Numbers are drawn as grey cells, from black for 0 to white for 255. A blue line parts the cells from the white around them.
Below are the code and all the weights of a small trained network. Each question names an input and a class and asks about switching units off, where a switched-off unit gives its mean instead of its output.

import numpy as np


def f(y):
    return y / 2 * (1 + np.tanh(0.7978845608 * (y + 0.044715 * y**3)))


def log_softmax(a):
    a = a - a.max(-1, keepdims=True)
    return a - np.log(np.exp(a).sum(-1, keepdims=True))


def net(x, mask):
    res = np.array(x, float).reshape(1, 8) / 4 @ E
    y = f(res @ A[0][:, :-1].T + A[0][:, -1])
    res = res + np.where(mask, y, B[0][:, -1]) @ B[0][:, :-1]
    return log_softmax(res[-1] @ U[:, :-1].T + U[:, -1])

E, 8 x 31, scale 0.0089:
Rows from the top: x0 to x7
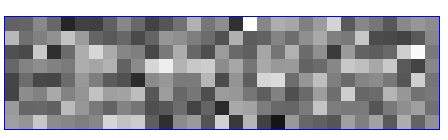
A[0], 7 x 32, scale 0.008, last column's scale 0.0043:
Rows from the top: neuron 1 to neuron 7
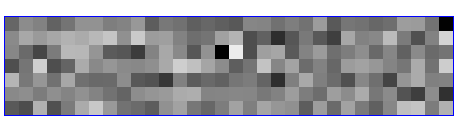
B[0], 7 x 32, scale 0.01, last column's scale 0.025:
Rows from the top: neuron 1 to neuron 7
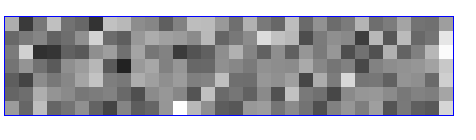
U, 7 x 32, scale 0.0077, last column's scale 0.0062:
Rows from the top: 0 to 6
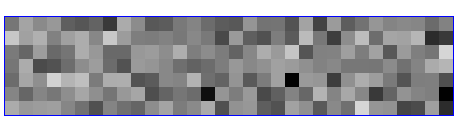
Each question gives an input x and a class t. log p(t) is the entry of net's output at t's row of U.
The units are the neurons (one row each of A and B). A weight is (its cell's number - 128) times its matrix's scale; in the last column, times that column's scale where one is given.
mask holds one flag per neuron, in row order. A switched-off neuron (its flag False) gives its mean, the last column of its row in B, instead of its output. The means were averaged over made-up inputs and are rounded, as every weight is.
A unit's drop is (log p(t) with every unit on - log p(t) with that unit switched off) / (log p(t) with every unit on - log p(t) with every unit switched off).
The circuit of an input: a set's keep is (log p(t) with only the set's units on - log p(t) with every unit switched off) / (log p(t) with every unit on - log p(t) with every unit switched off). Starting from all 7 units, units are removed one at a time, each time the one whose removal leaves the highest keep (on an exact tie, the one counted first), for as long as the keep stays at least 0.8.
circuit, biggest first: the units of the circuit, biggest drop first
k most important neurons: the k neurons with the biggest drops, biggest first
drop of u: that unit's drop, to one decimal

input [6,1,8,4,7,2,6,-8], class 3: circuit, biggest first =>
neuron 3
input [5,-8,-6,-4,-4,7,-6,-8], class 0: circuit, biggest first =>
neuron 2; neuron 4
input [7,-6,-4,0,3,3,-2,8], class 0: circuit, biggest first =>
neuron 2; neuron 5
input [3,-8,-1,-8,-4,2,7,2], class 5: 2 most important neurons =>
neuron 2; neuron 7
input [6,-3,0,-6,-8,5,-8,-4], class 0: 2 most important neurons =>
neuron 5; neuron 2
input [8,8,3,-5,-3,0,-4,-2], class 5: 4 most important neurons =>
neuron 2; neuron 7; neuron 6; neuron 4
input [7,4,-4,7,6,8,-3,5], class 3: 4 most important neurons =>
neuron 7; neuron 2; neuron 5; neuron 4
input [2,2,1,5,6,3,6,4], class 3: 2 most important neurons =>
neuron 2; neuron 5
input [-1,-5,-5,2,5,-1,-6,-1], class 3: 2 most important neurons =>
neuron 7; neuron 2
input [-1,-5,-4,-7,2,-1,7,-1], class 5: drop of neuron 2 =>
0.5
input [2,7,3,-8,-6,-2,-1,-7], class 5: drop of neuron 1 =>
0.0
